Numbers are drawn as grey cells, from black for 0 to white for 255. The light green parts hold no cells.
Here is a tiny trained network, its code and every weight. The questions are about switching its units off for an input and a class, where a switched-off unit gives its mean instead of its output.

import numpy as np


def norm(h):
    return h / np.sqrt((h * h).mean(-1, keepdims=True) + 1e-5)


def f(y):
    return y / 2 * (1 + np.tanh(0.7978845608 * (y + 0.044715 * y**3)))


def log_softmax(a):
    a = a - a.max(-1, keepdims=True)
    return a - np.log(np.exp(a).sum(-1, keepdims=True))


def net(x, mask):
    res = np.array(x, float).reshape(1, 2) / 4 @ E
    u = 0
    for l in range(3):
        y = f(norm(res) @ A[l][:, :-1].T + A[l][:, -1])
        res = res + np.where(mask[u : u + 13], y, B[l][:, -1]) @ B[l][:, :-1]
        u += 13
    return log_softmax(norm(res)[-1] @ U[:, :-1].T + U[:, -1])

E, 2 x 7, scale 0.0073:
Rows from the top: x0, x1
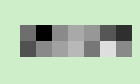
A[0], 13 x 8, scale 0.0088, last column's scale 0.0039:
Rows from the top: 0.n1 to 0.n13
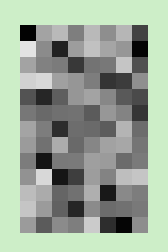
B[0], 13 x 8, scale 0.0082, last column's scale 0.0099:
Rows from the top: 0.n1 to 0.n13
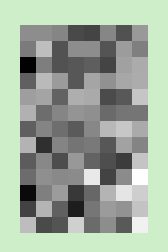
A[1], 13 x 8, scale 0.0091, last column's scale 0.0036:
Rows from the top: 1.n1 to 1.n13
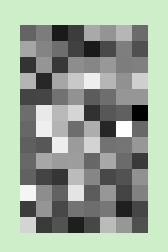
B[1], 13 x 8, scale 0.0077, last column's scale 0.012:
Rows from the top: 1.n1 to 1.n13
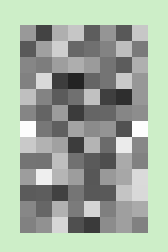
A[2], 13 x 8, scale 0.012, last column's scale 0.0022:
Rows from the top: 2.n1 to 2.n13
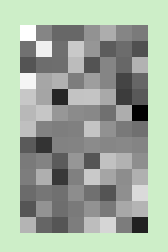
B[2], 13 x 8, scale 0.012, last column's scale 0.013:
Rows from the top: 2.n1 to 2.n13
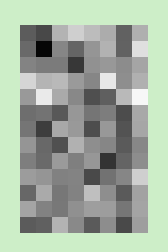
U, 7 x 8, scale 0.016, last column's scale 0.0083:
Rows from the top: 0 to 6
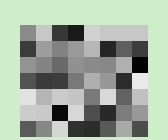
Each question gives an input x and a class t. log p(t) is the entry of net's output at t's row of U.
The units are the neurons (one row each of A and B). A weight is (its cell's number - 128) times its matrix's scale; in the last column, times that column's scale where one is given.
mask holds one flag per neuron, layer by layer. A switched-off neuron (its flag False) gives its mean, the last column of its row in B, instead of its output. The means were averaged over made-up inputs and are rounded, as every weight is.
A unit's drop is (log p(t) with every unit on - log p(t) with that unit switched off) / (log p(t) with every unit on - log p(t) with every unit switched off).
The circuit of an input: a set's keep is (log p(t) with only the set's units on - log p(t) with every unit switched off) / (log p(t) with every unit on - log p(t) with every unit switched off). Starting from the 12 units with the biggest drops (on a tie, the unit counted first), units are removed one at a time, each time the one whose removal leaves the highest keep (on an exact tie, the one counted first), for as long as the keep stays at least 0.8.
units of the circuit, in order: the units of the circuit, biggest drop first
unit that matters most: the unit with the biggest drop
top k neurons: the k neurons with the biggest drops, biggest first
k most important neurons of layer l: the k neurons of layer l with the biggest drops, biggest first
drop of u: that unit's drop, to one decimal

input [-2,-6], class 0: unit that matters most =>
0.n11
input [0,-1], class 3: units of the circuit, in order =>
[2.n5; 0.n11]
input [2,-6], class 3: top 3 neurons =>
[0.n11; 0.n10; 1.n7]
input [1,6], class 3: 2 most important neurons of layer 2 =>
[2.n5; 2.n8]
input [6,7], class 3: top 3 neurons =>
[1.n7; 2.n2; 1.n11]
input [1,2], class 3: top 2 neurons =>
[1.n7; 0.n11]
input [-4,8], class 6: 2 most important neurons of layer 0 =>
[0.n10; 0.n1]
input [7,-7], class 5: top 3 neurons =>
[0.n13; 1.n7; 1.n11]
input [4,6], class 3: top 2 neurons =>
[1.n7; 1.n11]
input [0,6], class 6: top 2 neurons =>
[1.n7; 0.n10]
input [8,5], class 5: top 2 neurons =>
[1.n11; 1.n7]
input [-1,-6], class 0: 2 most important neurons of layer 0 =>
[0.n11; 0.n12]
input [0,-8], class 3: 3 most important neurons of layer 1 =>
[1.n10; 1.n1; 1.n7]
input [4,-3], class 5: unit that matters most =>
0.n13
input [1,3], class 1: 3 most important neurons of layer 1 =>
[1.n7; 1.n11; 1.n6]
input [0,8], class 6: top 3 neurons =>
[1.n7; 0.n10; 0.n9]
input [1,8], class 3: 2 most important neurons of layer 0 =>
[0.n10; 0.n1]
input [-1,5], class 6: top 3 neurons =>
[0.n10; 1.n7; 0.n1]
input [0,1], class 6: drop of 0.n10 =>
1.0
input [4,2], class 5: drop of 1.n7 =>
0.1
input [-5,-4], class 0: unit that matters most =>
0.n3
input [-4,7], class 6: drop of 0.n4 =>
1.2
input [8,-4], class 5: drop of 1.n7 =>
0.1
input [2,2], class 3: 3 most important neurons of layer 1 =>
[1.n7; 1.n11; 1.n10]
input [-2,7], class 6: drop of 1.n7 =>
0.8
